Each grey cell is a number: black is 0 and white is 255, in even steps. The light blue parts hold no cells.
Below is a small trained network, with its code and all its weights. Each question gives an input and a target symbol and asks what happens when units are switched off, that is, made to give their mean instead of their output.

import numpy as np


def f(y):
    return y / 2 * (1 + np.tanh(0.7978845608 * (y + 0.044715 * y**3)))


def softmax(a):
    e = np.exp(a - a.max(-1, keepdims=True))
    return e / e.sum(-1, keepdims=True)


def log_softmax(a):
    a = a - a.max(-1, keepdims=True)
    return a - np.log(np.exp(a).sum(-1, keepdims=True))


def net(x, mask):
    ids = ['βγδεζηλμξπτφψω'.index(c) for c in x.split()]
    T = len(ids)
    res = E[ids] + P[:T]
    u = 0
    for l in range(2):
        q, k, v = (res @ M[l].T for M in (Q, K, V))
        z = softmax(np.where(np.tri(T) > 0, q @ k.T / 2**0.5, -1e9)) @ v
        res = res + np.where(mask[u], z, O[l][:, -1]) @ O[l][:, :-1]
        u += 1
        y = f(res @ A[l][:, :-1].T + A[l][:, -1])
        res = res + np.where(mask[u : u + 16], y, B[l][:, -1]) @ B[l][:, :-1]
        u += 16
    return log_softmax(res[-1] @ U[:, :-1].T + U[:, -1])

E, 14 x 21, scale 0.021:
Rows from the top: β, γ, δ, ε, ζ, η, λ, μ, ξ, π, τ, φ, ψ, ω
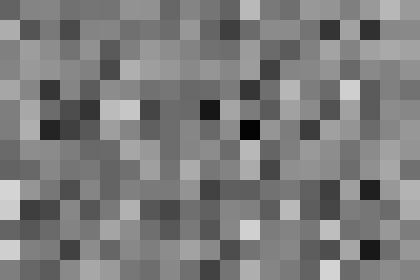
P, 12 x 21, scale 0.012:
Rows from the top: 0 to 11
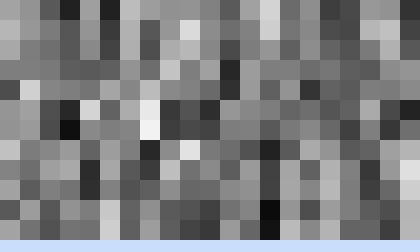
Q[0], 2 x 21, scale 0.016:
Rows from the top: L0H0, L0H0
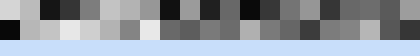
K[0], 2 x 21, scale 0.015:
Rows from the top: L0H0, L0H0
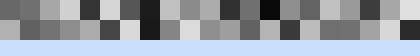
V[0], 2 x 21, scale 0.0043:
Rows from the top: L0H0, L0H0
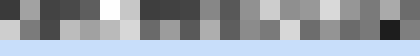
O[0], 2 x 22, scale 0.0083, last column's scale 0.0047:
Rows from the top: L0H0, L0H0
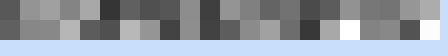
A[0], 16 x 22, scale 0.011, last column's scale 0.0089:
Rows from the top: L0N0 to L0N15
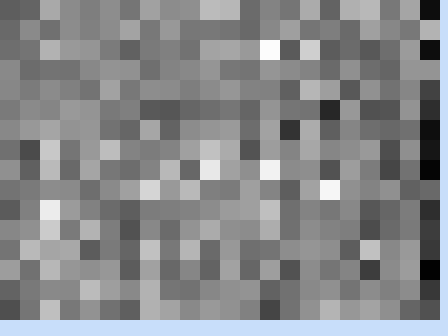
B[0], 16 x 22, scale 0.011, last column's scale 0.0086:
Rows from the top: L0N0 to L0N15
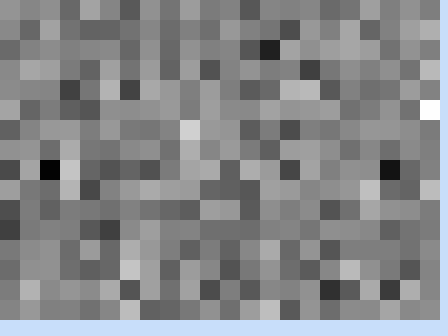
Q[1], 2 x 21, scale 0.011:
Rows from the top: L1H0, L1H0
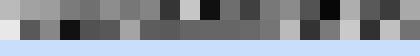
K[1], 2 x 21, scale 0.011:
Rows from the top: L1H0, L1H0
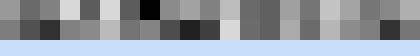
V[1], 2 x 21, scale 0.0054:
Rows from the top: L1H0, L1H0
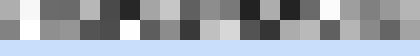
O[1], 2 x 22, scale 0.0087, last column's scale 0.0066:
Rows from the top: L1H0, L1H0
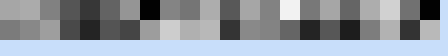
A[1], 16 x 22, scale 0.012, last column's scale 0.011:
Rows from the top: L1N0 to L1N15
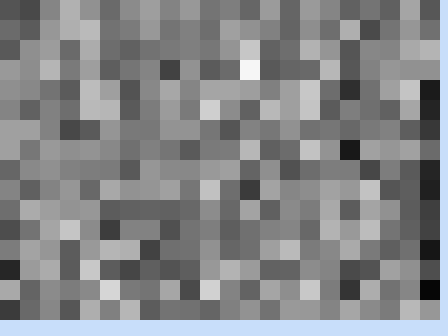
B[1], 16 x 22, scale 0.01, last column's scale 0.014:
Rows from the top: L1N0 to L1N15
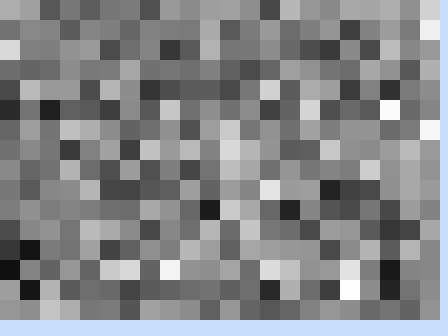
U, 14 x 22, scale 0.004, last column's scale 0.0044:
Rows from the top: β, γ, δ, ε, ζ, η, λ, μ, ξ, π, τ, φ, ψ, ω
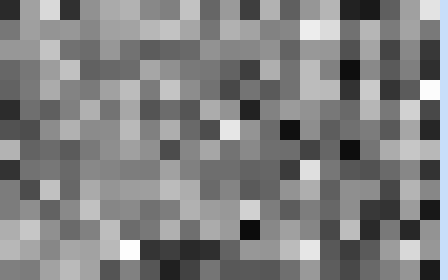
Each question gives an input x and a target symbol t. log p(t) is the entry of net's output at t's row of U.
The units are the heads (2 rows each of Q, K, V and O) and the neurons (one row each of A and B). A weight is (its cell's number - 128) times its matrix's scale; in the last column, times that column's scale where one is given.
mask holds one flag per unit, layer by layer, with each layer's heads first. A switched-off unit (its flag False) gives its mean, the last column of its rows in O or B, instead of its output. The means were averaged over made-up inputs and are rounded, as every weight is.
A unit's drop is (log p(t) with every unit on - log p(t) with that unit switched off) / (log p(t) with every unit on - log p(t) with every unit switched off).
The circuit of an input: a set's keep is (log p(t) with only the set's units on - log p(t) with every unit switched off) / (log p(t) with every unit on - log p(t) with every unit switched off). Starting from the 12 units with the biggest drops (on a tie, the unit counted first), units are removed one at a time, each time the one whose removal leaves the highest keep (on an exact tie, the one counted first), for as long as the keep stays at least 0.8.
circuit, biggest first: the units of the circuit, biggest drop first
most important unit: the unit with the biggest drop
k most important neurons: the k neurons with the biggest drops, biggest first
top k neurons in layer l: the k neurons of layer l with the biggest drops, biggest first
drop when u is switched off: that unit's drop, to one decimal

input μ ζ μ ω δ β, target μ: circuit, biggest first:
L0H0, L1N2, L1N6
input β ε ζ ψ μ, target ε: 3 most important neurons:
L0N9, L1N9, L0N3
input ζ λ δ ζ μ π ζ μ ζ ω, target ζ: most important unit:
L0N9
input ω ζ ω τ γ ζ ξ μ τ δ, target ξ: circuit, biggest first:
L0H0, L1N5, L0N4, L0N3
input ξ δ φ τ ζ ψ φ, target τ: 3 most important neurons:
L0N9, L1N11, L1N9
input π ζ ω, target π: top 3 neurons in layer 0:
L0N9, L0N4, L0N3
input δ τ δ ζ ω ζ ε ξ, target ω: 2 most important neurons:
L0N5, L1N2
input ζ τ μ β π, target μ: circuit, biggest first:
L1H0, L1N1, L1N6, L1N8
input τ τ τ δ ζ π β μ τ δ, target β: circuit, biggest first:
L0H0, L1N7, L1N4, L0N9
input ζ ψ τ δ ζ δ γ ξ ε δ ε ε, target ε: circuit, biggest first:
L0N9, L0H0, L1N9
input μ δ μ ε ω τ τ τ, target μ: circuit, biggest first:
L1H0, L1N1, L1N6, L1N0
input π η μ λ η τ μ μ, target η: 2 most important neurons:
L1N13, L1N3
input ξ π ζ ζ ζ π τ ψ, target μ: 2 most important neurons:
L1N1, L1N8
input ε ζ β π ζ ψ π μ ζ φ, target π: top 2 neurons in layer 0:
L0N9, L0N4
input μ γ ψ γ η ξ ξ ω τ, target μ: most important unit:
L1N1
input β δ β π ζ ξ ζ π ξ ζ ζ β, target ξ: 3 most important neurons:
L0N4, L1N5, L0N14
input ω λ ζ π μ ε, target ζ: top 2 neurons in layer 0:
L0N9, L0N5
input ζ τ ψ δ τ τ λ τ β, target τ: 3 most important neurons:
L0N9, L1N11, L1N9
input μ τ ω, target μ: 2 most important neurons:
L1N2, L1N6
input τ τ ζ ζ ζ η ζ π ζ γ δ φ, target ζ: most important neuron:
L0N9
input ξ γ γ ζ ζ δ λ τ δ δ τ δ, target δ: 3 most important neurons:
L0N14, L1N4, L1N7
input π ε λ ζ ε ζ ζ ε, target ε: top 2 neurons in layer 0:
L0N9, L0N12
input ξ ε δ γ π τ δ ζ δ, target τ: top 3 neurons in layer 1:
L1N11, L1N9, L1N0
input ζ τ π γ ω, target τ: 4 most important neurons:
L0N9, L1N11, L1N9, L0N5
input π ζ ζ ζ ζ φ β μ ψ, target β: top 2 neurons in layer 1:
L1N1, L1N0
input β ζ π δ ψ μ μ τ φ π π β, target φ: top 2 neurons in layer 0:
L0N9, L0N5
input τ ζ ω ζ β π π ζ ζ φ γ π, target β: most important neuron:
L1N1
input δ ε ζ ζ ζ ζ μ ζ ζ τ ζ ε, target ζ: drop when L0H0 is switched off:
0.2
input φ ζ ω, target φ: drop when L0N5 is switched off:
0.1
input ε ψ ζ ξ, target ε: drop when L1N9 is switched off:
0.5
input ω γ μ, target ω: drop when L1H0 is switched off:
0.4
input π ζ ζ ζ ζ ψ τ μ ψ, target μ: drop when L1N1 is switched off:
0.6
